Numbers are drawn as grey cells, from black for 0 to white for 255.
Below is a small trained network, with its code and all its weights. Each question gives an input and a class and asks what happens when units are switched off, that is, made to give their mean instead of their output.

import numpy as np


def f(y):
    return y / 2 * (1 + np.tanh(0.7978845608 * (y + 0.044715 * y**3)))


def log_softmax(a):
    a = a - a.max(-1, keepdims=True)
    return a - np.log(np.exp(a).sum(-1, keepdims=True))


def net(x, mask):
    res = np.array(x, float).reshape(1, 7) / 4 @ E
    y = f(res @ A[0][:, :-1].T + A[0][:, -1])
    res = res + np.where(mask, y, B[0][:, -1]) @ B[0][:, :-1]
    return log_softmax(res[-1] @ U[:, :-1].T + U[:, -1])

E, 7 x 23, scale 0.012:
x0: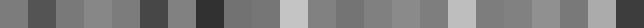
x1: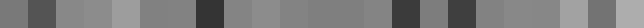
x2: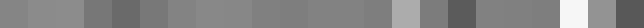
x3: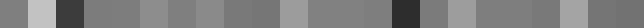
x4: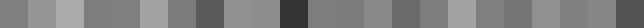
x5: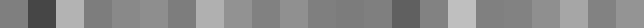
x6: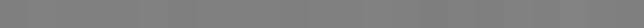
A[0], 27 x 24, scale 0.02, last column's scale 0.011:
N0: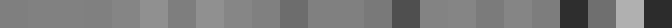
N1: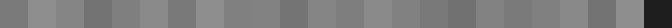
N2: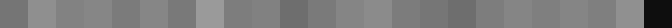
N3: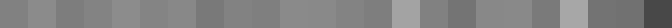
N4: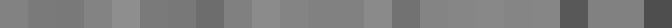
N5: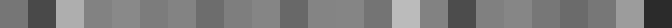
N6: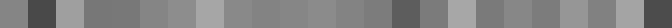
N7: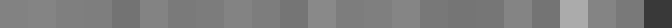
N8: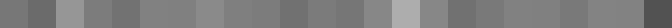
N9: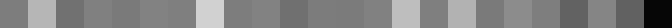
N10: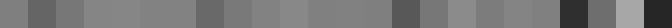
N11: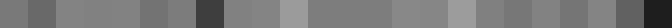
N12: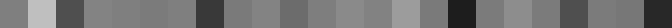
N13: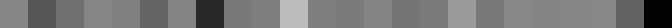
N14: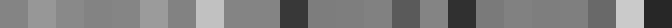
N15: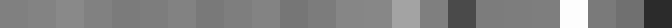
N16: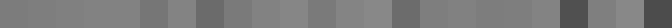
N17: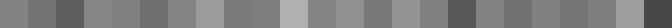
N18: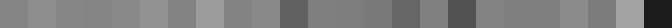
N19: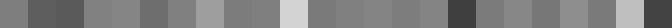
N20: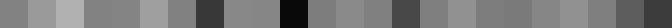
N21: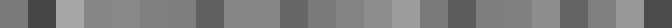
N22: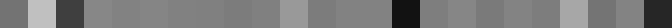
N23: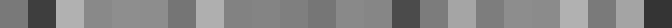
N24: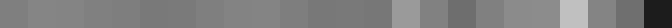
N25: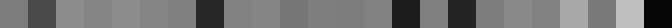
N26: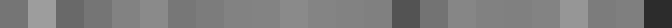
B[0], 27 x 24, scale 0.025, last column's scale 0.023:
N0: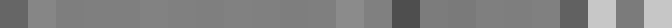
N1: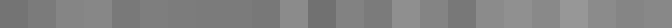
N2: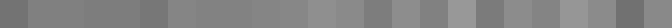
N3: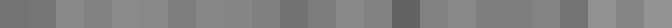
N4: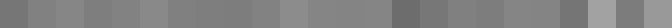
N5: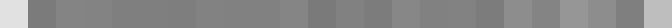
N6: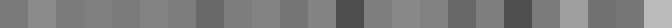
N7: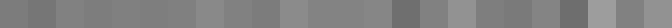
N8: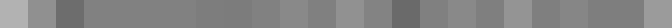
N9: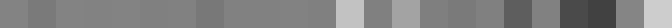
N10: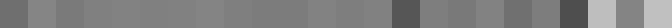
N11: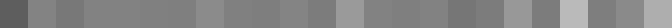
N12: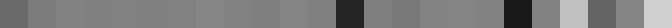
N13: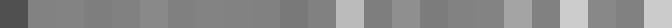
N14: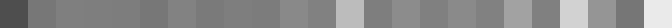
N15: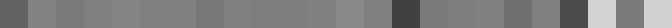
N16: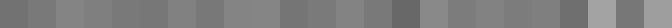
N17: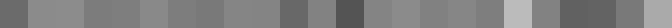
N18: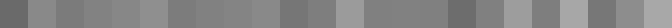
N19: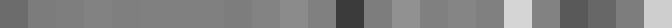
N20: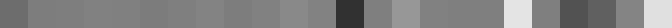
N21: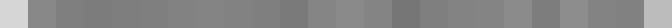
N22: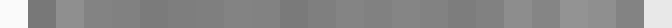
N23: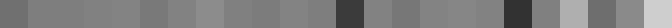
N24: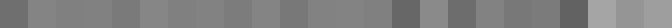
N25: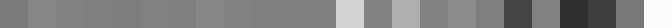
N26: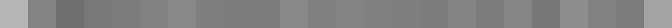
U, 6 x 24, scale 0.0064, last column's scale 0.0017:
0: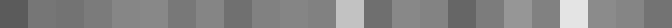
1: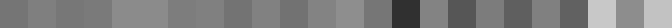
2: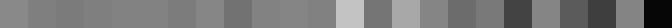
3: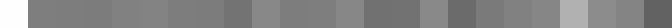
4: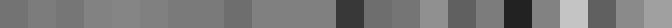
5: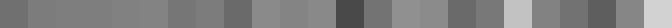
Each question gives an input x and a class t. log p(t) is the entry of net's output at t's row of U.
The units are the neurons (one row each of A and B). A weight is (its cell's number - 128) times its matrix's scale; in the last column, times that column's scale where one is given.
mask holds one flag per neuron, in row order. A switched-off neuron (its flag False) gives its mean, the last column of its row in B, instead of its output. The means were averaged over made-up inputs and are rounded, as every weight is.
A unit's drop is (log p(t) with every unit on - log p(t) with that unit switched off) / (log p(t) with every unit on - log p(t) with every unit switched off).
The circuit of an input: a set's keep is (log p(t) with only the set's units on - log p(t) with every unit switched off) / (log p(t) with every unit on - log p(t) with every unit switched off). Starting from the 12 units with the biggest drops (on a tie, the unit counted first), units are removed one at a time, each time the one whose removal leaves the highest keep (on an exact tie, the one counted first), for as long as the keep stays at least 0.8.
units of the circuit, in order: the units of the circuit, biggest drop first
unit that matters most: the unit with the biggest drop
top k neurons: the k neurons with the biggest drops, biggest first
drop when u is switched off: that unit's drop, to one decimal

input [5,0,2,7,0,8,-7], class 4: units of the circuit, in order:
N23
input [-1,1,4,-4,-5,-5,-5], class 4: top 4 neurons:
N12, N20, N22, N0
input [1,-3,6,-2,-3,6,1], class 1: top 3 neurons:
N15, N12, N24
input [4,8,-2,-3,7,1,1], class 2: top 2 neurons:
N25, N19
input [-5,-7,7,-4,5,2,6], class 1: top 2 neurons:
N15, N25
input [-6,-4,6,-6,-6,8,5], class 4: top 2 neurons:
N23, N6
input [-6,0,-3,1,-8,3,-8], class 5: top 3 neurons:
N19, N17, N13
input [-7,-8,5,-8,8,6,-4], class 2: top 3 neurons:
N9, N22, N19
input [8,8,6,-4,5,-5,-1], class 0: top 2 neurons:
N13, N11
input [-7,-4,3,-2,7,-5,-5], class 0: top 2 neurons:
N14, N19
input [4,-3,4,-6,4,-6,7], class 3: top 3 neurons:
N23, N5, N8
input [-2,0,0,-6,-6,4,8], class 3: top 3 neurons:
N5, N20, N21
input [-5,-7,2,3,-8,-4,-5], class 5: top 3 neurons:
N25, N19, N17
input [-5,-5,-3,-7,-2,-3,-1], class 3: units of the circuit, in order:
N5
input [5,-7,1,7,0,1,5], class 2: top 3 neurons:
N9, N5, N21
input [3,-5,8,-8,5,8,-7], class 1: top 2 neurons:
N15, N22
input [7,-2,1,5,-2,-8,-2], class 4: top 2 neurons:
N12, N14
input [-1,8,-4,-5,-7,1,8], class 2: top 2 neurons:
N25, N20
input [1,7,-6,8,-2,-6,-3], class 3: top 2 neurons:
N22, N9
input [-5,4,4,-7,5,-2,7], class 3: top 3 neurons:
N5, N21, N13
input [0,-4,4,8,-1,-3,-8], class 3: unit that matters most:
N22
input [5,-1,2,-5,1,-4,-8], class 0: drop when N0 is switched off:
-0.1
